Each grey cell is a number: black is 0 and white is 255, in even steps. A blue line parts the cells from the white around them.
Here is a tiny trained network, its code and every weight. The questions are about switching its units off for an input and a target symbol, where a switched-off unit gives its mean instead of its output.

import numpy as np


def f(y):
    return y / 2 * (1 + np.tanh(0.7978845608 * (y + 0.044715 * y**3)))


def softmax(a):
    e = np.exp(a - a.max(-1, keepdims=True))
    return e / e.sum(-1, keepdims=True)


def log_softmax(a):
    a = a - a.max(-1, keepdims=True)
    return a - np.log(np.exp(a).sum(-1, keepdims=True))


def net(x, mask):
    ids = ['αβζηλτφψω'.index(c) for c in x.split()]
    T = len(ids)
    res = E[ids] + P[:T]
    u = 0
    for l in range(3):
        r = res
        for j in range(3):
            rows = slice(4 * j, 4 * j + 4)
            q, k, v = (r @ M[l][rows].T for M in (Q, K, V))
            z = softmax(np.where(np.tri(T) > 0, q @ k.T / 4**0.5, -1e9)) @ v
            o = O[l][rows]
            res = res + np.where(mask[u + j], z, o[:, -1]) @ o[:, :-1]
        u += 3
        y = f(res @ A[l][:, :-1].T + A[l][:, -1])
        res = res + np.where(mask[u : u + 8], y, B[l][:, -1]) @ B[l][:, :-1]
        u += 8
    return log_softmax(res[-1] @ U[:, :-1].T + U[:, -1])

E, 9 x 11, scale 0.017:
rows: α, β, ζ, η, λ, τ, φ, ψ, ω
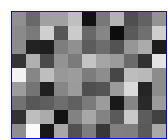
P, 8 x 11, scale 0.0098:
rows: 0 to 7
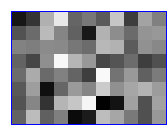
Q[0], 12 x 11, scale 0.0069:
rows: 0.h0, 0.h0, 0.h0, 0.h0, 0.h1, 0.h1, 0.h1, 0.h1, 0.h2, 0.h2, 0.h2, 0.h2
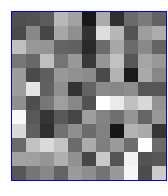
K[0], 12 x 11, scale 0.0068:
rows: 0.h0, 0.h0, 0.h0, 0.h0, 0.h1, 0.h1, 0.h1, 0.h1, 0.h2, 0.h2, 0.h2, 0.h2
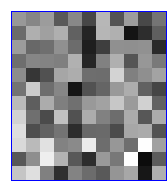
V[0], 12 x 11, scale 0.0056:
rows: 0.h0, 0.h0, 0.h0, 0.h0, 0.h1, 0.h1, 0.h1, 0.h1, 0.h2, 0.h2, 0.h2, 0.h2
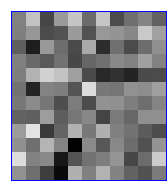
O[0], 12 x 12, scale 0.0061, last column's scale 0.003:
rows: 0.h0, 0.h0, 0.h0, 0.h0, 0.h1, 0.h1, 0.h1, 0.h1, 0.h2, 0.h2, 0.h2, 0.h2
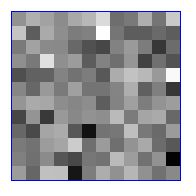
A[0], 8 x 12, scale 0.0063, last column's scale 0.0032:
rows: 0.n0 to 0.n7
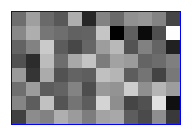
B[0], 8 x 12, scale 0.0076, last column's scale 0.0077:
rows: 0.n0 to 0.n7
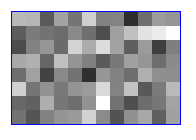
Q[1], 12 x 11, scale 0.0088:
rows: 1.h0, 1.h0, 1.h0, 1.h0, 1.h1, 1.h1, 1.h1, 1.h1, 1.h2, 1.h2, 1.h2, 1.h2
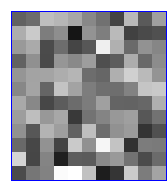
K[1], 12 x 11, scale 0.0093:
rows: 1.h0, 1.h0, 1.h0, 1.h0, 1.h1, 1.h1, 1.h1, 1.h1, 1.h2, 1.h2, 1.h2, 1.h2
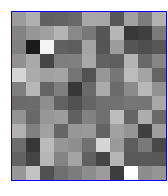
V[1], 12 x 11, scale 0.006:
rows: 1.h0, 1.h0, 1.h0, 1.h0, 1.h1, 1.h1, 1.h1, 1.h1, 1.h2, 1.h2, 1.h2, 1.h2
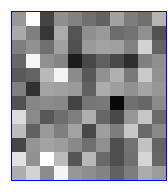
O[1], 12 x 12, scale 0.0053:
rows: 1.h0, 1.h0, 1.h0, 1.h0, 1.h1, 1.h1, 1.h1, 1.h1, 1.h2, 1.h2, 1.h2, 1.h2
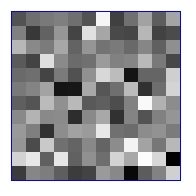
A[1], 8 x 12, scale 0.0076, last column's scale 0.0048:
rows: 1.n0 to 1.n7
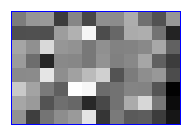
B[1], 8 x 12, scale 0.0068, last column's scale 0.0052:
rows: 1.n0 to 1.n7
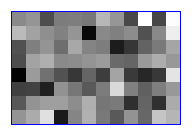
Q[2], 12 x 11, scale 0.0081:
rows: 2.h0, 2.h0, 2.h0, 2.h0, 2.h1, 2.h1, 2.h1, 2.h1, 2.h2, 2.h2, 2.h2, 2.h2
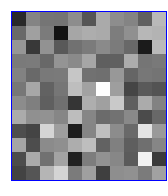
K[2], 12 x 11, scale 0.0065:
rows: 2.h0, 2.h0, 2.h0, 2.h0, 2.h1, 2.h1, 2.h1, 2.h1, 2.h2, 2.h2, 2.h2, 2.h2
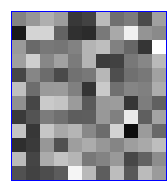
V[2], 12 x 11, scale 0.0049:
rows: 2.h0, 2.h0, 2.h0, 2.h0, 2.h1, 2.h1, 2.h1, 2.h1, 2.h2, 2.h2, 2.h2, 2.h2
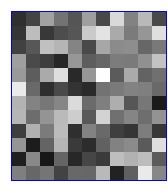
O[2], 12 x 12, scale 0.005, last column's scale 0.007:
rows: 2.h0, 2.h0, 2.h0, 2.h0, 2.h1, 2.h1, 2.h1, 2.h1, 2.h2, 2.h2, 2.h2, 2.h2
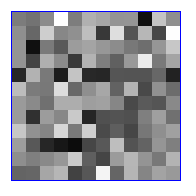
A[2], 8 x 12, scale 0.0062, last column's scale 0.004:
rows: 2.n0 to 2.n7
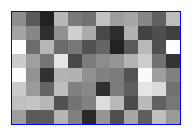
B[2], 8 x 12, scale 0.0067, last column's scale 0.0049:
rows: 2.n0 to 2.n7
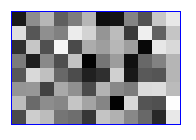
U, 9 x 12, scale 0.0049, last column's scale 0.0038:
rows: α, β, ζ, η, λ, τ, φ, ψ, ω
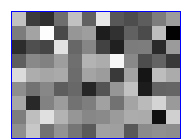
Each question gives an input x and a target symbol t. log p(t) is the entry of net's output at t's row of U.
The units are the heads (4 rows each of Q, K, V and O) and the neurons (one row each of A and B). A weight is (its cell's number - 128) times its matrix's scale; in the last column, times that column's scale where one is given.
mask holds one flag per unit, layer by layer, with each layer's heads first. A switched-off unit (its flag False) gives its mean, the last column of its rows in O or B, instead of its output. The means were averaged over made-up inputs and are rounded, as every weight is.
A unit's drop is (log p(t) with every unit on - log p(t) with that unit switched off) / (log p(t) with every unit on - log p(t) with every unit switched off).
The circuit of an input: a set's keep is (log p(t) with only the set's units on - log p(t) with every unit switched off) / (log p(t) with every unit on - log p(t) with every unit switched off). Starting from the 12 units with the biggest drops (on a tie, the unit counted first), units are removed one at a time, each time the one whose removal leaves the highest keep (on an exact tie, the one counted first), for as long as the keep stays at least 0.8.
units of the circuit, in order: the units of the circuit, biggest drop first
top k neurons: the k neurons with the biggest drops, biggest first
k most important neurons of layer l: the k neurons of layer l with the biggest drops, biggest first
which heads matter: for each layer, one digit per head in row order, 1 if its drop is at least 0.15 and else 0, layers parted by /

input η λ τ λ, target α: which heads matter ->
001 / 001 / 000
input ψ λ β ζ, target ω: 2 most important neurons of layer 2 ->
[2.n4; 2.n5]
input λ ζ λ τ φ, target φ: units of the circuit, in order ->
[0.n1; 2.h0]
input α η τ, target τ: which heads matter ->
001 / 000 / 001
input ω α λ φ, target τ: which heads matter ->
000 / 000 / 001
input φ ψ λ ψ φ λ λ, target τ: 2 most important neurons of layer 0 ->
[0.n1; 0.n5]
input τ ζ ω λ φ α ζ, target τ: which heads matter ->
000 / 000 / 001
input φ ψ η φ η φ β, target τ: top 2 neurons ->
[0.n1; 1.n1]
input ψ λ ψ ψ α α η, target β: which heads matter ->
100 / 001 / 100
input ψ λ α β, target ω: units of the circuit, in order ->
[1.h2; 2.n4; 2.n5]
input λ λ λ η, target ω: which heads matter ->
000 / 001 / 000
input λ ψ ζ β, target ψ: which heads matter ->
000 / 000 / 001
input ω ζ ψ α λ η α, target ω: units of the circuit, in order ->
[1.h2; 2.n4; 2.n5]
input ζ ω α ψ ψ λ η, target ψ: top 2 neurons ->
[0.n1; 1.n1]
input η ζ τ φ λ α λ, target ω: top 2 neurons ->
[2.n4; 2.n5]
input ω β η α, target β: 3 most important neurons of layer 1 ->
[1.n7; 1.n0; 1.n5]
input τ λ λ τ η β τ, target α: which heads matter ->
000 / 101 / 000
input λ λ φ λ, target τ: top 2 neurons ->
[0.n1; 1.n5]
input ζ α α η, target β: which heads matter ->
000 / 001 / 000
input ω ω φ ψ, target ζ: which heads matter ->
000 / 101 / 000
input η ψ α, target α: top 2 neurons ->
[0.n6; 0.n1]
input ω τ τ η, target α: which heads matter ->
000 / 001 / 000
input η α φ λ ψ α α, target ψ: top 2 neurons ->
[2.n7; 1.n0]
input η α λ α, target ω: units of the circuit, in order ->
[1.h2; 2.n4]
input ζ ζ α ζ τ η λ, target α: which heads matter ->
000 / 001 / 000
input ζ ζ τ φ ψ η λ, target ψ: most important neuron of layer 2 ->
[2.n7]
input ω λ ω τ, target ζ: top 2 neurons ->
[2.n0; 1.n1]
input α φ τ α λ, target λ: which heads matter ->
000 / 010 / 000
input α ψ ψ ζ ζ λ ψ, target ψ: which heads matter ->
000 / 000 / 001
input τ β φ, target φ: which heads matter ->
000 / 000 / 000
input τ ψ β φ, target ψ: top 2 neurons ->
[2.n7; 1.n1]
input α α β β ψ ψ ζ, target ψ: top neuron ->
[2.n7]
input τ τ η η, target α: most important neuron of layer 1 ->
[1.n7]
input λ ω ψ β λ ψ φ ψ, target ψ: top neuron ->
[1.n0]
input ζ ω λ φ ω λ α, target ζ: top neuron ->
[0.n1]
